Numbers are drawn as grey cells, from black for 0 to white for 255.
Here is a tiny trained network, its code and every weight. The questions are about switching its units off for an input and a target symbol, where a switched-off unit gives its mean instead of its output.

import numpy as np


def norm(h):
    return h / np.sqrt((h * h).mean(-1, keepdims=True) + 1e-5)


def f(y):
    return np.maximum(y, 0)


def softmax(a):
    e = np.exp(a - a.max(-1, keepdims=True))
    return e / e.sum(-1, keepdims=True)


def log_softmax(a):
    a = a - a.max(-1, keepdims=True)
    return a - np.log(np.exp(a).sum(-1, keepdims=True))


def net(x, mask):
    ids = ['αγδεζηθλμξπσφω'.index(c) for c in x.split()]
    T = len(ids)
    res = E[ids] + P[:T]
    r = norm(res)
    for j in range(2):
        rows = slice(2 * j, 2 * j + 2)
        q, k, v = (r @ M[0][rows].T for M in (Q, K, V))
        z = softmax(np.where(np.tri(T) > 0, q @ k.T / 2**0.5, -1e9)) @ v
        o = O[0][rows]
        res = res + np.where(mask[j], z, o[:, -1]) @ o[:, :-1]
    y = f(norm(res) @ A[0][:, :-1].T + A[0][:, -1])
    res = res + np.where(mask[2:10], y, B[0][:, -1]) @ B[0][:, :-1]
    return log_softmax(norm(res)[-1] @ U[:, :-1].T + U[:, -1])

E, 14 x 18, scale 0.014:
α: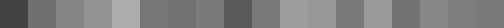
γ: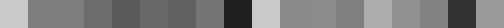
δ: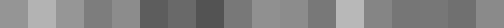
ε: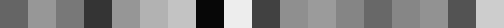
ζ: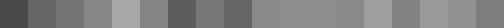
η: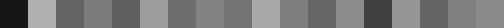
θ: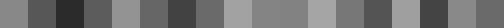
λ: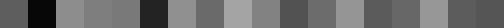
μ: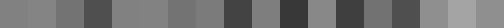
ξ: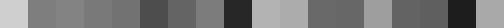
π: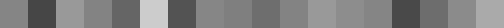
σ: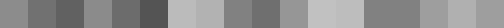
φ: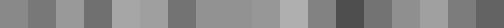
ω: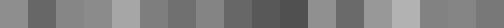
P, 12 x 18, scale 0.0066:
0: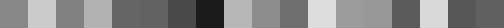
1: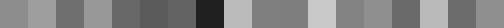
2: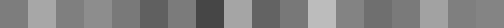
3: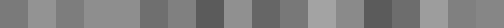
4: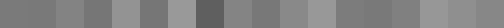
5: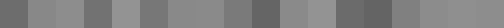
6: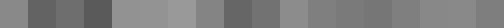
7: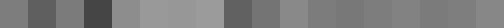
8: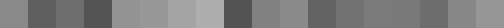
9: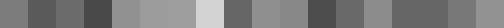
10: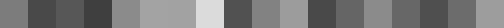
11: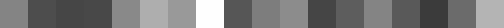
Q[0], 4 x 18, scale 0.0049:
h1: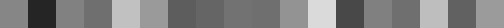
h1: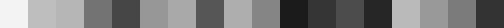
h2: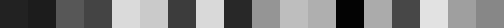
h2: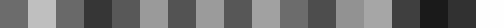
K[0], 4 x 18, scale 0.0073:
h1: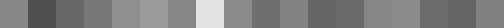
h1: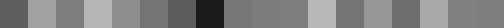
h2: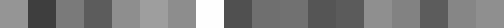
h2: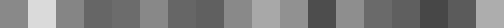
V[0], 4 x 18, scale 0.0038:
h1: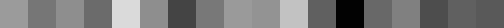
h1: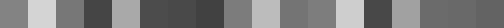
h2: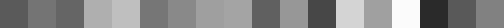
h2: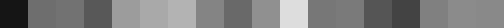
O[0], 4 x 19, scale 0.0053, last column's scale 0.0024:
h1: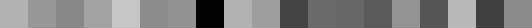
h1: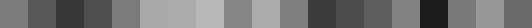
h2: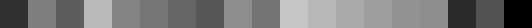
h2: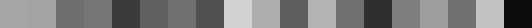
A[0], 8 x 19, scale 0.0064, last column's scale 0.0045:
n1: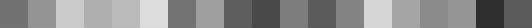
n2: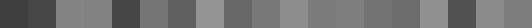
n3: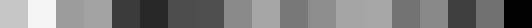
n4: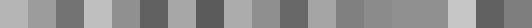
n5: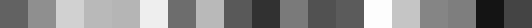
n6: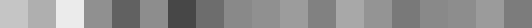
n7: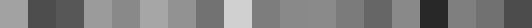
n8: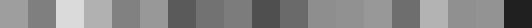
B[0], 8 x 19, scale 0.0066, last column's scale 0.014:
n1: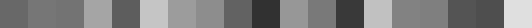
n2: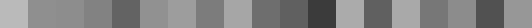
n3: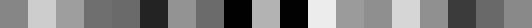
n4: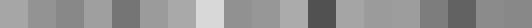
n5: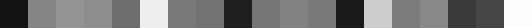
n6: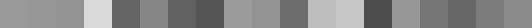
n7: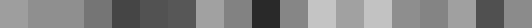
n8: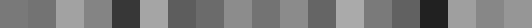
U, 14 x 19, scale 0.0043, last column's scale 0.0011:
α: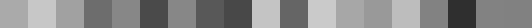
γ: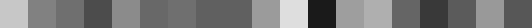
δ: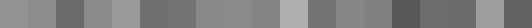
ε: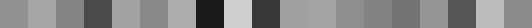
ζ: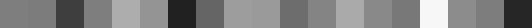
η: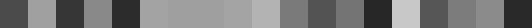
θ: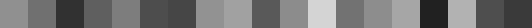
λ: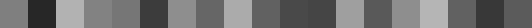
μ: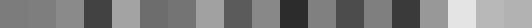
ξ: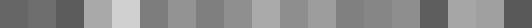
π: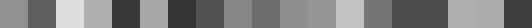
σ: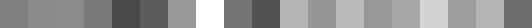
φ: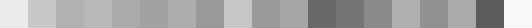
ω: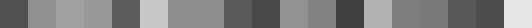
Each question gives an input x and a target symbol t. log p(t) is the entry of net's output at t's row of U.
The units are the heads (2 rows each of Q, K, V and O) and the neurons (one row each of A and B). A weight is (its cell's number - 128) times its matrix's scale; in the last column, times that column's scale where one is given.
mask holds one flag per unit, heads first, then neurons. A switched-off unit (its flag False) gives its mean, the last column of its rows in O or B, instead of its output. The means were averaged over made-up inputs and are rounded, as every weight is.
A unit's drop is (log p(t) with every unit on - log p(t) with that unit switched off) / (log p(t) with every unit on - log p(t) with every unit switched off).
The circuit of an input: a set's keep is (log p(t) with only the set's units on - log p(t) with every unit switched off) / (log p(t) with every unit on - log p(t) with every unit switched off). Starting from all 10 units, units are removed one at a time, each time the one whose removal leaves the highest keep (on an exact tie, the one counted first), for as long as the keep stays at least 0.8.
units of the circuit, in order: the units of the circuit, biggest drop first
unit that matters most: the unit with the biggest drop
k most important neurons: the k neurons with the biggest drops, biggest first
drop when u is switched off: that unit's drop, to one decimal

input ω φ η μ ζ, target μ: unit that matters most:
h2
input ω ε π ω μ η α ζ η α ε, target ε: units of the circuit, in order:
n5, n1
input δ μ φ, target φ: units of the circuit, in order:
h2, n5, n4
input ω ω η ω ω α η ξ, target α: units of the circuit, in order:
n3, h2, n5
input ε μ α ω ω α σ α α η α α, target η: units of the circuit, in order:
h2, n5, n2, n1
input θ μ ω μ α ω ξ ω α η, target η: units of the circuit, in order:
n5, h2
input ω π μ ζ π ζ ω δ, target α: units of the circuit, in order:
n3, n5
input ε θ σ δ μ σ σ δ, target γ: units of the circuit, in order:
h1, n5, n1
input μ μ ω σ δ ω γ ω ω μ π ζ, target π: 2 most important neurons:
n5, n8
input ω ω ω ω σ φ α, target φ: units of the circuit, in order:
h1, h2, n4, n5
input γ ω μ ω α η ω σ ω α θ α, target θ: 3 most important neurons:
n5, n1, n7
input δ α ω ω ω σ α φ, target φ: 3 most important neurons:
n5, n4, n1
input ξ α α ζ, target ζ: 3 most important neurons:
n5, n1, n8
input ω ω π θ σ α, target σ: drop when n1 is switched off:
0.2
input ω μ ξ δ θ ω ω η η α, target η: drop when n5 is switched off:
0.5
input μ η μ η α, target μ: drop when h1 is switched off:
-0.1
